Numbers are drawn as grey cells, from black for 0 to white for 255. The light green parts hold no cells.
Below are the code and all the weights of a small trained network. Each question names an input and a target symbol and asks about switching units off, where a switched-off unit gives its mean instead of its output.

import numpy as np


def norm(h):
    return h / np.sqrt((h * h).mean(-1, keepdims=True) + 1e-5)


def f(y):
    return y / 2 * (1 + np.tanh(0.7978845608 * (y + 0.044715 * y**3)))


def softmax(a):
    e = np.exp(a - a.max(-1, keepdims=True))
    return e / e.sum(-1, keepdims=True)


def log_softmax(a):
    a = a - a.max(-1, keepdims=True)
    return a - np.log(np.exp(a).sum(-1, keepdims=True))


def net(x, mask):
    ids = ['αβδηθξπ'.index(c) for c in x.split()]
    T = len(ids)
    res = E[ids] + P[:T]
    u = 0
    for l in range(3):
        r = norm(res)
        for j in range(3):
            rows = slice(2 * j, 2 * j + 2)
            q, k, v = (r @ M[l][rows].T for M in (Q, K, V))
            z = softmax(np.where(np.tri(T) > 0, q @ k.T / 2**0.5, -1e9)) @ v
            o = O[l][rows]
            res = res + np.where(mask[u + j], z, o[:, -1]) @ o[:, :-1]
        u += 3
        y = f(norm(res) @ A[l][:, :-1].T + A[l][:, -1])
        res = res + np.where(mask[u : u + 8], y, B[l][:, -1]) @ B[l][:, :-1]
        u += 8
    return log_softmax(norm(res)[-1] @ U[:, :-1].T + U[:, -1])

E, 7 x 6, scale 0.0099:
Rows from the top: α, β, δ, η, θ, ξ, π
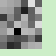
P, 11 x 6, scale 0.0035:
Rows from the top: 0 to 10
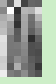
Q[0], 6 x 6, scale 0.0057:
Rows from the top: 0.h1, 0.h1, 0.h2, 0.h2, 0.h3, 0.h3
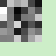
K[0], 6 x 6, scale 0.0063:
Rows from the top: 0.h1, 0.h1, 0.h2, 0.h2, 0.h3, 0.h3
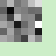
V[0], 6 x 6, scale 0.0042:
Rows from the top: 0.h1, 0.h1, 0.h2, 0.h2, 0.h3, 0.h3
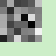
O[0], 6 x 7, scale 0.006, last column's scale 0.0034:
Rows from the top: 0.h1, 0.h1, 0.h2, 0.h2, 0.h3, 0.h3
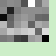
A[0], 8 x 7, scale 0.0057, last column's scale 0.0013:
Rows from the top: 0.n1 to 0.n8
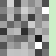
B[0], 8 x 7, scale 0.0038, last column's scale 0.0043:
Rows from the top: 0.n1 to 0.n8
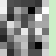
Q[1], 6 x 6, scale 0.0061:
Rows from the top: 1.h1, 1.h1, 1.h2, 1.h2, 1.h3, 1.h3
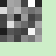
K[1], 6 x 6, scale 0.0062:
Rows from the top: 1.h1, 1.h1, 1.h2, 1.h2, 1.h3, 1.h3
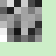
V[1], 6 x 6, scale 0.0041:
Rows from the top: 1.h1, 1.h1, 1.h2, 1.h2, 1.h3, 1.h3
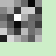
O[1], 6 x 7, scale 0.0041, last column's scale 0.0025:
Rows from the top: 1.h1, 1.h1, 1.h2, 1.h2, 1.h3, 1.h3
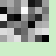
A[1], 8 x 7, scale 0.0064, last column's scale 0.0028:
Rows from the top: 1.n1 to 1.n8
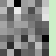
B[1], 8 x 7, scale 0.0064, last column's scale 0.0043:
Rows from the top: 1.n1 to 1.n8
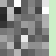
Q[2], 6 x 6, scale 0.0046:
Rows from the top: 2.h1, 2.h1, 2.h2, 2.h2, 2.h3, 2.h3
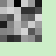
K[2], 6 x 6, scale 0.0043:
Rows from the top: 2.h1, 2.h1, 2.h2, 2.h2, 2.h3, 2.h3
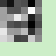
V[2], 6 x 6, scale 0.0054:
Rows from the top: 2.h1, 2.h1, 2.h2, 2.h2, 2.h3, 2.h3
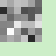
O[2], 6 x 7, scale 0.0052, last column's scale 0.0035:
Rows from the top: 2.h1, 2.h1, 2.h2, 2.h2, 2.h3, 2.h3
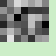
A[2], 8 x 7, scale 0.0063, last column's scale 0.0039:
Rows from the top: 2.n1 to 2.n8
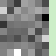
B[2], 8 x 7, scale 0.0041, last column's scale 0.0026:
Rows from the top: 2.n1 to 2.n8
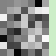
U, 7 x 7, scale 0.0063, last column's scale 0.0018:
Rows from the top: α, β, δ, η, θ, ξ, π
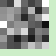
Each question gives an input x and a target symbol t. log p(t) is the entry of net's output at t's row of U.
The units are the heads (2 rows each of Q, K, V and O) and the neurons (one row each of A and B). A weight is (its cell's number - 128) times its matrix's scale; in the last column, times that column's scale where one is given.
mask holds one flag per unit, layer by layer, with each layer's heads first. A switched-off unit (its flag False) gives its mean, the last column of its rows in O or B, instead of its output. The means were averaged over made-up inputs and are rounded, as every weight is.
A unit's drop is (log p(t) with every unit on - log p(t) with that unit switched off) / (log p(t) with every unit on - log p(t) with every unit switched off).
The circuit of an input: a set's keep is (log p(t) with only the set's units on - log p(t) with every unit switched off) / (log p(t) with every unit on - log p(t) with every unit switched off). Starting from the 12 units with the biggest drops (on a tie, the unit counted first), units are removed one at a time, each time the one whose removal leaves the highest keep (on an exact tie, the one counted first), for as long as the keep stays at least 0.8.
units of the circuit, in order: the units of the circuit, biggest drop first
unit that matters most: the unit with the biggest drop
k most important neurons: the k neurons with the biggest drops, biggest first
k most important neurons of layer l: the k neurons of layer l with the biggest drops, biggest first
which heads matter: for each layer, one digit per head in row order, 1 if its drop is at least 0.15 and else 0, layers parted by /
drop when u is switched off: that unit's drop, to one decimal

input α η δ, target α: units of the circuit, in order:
0.h2, 1.h3, 2.h2
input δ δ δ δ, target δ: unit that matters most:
0.h3
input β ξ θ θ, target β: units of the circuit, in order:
0.h1, 2.h3, 1.n1
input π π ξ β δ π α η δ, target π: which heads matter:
000 / 100 / 000
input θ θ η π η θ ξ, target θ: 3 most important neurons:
0.n6, 0.n2, 0.n1
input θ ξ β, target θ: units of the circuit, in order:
0.h3, 2.h1
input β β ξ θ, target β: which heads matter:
100 / 011 / 011
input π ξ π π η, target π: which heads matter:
000 / 100 / 010
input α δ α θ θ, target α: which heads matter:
010 / 000 / 000
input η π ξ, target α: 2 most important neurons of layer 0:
0.n2, 0.n6
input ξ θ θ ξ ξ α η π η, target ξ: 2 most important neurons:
1.n2, 0.n6
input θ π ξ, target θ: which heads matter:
001 / 000 / 000
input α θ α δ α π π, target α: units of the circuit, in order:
0.h2, 2.h2
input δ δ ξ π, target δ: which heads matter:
011 / 010 / 000
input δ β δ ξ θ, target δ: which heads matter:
001 / 010 / 000
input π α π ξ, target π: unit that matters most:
1.h1
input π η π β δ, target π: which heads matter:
000 / 100 / 010
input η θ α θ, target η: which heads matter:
000 / 000 / 000
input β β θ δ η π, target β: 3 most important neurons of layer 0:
0.n5, 0.n3, 0.n4
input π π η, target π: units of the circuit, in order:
2.h2
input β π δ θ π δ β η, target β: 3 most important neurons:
1.n2, 0.n5, 2.n8
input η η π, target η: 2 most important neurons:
1.n2, 0.n7
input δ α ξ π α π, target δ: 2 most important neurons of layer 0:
0.n8, 0.n2
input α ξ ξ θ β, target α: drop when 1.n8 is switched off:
0.2
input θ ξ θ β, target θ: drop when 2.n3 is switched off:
0.0
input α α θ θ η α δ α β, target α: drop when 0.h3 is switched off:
0.1
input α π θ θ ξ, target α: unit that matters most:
0.h2
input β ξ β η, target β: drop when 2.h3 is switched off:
0.1
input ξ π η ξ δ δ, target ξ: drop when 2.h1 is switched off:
0.2
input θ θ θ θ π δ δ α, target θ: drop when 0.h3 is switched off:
0.3
